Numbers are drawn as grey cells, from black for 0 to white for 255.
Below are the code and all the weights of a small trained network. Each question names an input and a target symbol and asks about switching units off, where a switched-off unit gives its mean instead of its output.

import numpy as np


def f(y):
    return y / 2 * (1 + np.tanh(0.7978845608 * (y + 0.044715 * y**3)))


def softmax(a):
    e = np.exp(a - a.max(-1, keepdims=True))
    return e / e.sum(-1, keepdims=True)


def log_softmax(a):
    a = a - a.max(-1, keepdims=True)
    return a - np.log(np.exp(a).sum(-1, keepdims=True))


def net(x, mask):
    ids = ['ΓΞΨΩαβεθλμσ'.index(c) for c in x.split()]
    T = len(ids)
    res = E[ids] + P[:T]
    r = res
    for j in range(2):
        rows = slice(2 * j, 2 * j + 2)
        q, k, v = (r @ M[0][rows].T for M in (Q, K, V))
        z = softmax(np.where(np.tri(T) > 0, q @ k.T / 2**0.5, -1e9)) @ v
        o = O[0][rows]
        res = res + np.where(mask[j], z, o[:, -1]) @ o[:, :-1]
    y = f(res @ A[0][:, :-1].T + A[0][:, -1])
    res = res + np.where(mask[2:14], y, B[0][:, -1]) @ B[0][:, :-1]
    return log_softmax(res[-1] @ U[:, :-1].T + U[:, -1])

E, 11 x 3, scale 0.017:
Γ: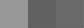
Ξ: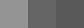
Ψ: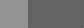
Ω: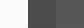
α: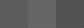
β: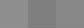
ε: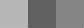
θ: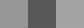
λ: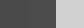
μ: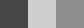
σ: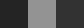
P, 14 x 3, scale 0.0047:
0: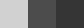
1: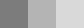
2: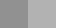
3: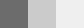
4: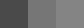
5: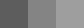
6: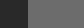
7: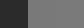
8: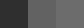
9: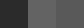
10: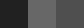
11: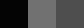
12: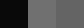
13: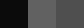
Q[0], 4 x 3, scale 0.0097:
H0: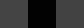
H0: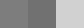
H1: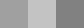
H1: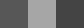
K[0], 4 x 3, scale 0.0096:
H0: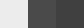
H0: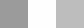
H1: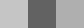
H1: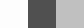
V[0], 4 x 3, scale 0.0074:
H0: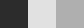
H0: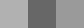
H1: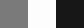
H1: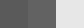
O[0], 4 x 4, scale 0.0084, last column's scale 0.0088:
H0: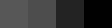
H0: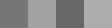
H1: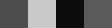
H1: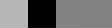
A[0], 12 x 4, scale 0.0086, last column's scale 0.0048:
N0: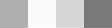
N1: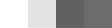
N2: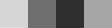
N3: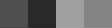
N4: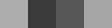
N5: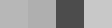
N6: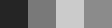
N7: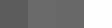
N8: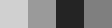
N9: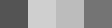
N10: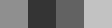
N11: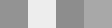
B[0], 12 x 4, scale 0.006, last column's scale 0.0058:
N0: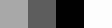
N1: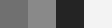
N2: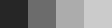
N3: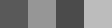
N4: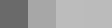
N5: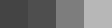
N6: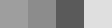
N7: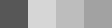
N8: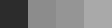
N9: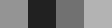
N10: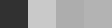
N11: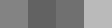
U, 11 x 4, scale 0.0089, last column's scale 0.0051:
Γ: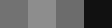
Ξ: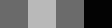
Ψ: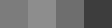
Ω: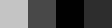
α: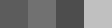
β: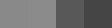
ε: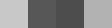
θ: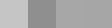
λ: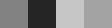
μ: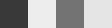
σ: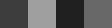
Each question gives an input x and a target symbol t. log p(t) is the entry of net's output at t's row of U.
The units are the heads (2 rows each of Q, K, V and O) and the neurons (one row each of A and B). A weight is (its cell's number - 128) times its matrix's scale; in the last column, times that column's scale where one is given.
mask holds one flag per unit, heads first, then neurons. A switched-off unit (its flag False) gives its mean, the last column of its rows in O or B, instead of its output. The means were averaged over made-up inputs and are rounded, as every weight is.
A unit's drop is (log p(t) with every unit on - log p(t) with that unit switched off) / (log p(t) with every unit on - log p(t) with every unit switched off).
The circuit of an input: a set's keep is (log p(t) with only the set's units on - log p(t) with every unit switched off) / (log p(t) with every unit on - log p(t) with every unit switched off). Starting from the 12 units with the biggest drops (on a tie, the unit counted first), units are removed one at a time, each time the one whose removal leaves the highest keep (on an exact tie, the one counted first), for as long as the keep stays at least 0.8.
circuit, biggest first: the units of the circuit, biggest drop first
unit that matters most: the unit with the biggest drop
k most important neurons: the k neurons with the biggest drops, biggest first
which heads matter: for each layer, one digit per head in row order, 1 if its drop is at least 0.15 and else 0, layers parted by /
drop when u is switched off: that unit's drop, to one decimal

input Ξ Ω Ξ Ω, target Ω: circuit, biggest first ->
[N0; N1]
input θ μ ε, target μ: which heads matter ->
11
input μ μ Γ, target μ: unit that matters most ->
H0
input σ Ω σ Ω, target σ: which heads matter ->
01
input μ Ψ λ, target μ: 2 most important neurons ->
[N7; N0]
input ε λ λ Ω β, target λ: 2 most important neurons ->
[N1; N0]
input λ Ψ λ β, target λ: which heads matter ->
11
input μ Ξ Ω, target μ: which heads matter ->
11
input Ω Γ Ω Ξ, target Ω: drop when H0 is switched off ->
0.2
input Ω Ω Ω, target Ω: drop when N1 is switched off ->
0.3
